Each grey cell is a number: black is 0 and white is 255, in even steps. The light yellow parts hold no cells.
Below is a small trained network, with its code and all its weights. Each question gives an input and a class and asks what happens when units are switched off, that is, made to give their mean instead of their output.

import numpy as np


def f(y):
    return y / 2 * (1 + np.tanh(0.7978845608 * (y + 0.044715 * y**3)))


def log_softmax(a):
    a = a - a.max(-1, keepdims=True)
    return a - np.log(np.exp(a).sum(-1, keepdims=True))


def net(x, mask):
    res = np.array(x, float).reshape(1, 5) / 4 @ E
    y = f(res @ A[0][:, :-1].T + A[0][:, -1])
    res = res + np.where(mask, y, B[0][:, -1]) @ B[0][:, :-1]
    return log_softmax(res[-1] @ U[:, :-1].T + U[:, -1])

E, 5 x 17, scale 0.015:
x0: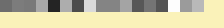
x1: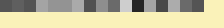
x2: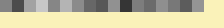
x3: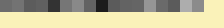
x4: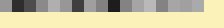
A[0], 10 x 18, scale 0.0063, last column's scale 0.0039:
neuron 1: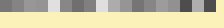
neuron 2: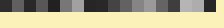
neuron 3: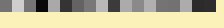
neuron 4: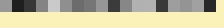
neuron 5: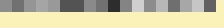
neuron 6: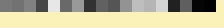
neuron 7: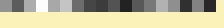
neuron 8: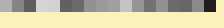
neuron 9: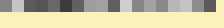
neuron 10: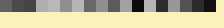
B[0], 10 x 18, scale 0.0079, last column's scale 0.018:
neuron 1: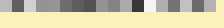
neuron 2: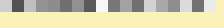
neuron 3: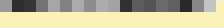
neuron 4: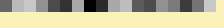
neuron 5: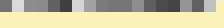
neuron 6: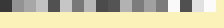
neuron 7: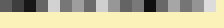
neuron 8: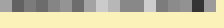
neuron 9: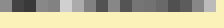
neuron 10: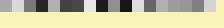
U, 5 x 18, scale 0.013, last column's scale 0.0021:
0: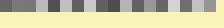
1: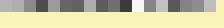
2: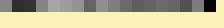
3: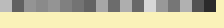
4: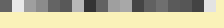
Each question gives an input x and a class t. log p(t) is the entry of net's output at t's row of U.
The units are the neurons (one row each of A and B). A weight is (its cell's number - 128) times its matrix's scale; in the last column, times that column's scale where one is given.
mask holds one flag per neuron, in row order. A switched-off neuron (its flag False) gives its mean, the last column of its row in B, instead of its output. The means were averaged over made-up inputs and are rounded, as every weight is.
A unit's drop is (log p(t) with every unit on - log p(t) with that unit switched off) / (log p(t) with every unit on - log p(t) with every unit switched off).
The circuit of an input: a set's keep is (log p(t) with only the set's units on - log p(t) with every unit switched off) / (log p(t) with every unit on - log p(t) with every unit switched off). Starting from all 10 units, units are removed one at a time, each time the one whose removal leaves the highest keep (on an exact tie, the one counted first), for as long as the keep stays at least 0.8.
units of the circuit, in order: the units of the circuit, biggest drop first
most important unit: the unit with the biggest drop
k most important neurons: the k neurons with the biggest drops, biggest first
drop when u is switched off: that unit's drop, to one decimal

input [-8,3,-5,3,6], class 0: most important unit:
neuron 6
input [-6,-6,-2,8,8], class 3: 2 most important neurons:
[neuron 2; neuron 10]
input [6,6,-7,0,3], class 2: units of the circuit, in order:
[neuron 6; neuron 9]
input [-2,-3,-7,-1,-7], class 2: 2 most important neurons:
[neuron 3; neuron 4]
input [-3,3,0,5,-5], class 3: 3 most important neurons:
[neuron 2; neuron 4; neuron 5]
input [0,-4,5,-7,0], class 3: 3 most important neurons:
[neuron 1; neuron 10; neuron 3]
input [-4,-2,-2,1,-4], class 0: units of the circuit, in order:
[neuron 6; neuron 4; neuron 10]
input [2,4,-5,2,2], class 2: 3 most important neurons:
[neuron 6; neuron 9; neuron 3]
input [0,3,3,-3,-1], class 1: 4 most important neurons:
[neuron 6; neuron 2; neuron 10; neuron 3]
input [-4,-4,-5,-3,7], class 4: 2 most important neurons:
[neuron 4; neuron 5]
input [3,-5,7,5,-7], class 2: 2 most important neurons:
[neuron 10; neuron 4]
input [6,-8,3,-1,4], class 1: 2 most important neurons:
[neuron 6; neuron 5]
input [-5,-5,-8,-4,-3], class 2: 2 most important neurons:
[neuron 3; neuron 10]
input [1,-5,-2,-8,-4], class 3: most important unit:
neuron 1
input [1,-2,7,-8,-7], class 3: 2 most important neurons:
[neuron 1; neuron 3]
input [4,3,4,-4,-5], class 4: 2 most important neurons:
[neuron 6; neuron 2]
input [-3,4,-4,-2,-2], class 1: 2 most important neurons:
[neuron 10; neuron 7]
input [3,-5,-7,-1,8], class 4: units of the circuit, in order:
[neuron 4; neuron 5]
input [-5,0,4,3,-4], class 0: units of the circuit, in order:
[neuron 6; neuron 4]
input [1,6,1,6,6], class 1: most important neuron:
[neuron 10]
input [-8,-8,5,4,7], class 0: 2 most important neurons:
[neuron 6; neuron 10]
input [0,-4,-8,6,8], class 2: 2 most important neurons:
[neuron 3; neuron 9]
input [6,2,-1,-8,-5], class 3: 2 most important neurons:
[neuron 6; neuron 1]
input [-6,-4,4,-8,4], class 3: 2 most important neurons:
[neuron 1; neuron 8]
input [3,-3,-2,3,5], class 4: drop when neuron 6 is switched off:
0.4
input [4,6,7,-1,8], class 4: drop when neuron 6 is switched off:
0.1
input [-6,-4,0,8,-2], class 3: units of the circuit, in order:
[neuron 2]
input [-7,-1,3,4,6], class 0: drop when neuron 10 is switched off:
0.0
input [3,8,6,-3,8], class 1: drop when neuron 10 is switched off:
1.1
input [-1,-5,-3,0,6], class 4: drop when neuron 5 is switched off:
0.2
